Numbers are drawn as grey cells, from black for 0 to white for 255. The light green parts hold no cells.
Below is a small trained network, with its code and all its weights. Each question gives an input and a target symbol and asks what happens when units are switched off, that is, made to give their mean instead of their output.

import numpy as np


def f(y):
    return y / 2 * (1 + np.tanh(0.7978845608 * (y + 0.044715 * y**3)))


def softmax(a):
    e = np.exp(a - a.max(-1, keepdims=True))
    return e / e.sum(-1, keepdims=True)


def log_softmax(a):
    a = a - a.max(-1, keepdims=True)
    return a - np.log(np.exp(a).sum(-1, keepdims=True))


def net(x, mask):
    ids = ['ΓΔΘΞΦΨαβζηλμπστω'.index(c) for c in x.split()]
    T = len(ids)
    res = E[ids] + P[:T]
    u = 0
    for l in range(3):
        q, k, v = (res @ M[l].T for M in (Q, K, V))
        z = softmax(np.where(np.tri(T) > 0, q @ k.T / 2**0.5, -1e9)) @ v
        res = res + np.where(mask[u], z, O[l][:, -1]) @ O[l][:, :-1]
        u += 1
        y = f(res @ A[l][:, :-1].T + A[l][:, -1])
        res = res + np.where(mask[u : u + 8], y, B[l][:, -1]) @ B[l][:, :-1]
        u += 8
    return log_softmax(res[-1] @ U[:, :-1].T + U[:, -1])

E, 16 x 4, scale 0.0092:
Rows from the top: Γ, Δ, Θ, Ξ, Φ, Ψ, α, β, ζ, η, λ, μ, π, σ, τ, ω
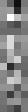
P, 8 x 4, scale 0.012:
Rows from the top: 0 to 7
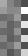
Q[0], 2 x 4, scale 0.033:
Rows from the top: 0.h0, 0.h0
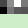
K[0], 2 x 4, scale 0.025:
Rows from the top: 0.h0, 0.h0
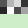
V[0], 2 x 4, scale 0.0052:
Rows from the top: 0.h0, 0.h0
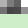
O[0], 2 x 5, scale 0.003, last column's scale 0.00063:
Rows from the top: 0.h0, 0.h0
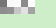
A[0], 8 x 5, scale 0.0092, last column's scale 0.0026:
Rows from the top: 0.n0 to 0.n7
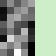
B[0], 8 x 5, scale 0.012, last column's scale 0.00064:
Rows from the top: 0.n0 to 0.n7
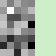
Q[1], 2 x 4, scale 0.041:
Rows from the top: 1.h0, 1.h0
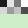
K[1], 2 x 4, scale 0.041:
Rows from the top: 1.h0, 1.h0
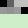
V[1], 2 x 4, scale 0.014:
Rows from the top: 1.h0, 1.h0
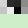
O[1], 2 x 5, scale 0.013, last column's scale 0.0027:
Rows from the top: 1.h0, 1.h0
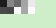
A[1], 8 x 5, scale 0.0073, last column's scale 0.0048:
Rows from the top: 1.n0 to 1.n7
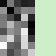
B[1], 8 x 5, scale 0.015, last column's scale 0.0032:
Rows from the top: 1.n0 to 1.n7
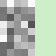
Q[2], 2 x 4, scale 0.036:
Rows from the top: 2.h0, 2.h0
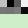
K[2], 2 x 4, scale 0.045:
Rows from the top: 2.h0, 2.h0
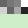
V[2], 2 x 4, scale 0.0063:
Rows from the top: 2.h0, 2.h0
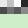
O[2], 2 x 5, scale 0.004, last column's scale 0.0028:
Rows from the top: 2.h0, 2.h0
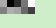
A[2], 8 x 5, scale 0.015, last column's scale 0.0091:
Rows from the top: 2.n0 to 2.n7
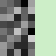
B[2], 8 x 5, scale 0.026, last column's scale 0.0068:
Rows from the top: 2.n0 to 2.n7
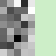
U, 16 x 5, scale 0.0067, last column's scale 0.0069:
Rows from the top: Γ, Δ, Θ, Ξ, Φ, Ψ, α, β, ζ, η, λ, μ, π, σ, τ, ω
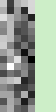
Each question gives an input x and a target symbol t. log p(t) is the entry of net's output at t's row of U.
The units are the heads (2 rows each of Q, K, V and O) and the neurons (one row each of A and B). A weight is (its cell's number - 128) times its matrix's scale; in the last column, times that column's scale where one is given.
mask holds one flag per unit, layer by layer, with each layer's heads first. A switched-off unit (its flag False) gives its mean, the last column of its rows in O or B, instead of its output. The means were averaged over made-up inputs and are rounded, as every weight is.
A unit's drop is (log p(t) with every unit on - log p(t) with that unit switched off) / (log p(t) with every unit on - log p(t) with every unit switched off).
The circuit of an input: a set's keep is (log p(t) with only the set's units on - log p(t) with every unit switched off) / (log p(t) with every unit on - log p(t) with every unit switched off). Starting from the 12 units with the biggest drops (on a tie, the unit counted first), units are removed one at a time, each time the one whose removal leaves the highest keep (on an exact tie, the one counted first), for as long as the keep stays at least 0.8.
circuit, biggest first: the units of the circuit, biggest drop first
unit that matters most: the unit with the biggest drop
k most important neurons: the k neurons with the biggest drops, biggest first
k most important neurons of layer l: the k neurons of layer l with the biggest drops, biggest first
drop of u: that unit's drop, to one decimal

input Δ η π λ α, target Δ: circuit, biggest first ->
(1.h0 2.n1)
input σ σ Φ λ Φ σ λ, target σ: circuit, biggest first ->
(1.h0 0.n7 2.n2 0.n1)
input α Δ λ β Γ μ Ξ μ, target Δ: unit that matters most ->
1.n0
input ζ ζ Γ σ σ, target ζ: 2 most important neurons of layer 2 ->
(2.n0 2.n6)
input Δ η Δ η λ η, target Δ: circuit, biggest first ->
(2.n3 1.h0)
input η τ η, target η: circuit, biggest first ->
(1.n0 1.h0 0.n1)
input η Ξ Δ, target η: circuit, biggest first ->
(1.h0 1.n0)
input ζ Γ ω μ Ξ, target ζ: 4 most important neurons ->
(2.n0 2.n6 0.n7 0.n1)
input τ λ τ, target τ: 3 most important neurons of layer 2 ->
(2.n0 2.n5 2.n6)
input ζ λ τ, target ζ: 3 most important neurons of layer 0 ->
(0.n7 0.n1 0.n2)
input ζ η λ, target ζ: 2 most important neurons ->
(2.n0 2.n6)
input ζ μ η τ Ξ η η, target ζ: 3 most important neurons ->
(2.n0 2.n6 0.n7)
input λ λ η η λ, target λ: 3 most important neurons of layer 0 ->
(0.n7 0.n1 0.n2)
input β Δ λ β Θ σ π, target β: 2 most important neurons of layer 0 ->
(0.n7 0.n1)
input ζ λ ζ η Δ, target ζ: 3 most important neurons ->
(2.n0 2.n6 0.n7)
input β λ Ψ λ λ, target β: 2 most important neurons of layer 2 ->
(2.n0 2.n5)
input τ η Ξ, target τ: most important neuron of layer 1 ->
(1.n4)
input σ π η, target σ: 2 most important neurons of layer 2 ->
(2.n2 2.n0)
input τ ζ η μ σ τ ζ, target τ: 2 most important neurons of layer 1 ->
(1.n4 1.n5)
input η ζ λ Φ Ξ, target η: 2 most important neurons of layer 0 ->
(0.n1 0.n7)
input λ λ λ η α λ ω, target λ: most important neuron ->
(0.n1)
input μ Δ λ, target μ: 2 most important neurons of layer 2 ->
(2.n0 2.n7)
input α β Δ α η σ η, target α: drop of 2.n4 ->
0.0
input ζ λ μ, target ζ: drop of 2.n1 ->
0.2
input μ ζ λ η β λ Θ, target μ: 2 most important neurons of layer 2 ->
(2.n0 2.n7)
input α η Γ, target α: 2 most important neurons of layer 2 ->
(2.n7 2.n1)
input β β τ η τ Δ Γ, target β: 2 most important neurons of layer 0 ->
(0.n7 0.n1)
